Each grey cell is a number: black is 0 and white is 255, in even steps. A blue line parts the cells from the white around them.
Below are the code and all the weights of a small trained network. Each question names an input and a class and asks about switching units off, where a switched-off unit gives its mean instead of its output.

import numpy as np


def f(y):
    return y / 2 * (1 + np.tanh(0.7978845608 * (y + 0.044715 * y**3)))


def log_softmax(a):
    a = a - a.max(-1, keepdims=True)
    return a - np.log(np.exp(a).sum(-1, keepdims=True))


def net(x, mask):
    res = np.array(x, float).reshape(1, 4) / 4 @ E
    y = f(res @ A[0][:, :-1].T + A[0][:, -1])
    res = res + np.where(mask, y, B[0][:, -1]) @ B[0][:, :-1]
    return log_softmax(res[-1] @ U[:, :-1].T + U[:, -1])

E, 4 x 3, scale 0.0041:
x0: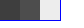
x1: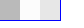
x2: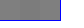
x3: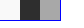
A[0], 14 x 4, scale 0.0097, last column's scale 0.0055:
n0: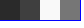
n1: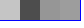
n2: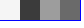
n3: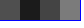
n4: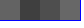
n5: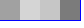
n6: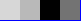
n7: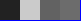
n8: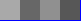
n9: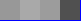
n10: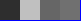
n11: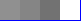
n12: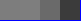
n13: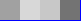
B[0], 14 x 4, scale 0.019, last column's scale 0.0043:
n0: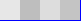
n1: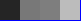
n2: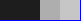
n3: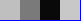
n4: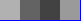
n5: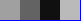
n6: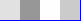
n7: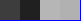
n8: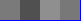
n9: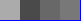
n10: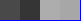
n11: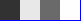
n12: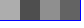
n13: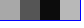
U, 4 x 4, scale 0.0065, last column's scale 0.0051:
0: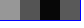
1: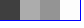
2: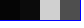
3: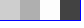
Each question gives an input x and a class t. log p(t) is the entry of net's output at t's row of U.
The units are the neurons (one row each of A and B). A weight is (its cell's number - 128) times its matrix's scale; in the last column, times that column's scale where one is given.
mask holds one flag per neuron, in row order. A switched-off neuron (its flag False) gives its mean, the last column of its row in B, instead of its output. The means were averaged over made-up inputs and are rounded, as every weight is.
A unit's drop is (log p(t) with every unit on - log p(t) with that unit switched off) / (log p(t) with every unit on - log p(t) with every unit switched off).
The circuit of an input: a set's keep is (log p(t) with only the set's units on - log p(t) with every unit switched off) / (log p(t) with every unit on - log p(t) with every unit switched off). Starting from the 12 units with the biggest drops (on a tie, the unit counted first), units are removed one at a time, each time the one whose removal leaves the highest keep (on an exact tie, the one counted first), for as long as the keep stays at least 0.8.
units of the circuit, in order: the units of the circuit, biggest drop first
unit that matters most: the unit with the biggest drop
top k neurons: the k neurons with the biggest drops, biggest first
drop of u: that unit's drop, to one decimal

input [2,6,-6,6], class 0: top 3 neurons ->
n13; n5; n7
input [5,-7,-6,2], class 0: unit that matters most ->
n3
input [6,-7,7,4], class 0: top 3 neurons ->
n3; n6; n4
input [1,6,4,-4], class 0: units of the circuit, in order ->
n13; n5
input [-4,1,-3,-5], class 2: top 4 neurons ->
n7; n0; n10; n3
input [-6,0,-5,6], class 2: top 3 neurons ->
n2; n0; n1
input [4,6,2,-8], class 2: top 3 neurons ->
n7; n10; n3
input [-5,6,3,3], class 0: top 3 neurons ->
n13; n5; n0
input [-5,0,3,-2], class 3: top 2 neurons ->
n6; n2
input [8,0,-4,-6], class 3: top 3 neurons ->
n0; n2; n1
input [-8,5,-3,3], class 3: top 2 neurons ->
n6; n3
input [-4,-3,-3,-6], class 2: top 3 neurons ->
n7; n10; n0
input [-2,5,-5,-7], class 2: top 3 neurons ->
n7; n10; n3
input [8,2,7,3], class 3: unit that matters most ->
n0
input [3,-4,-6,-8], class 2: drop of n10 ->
0.4
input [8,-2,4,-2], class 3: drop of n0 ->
0.6
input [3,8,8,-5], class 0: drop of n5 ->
0.2
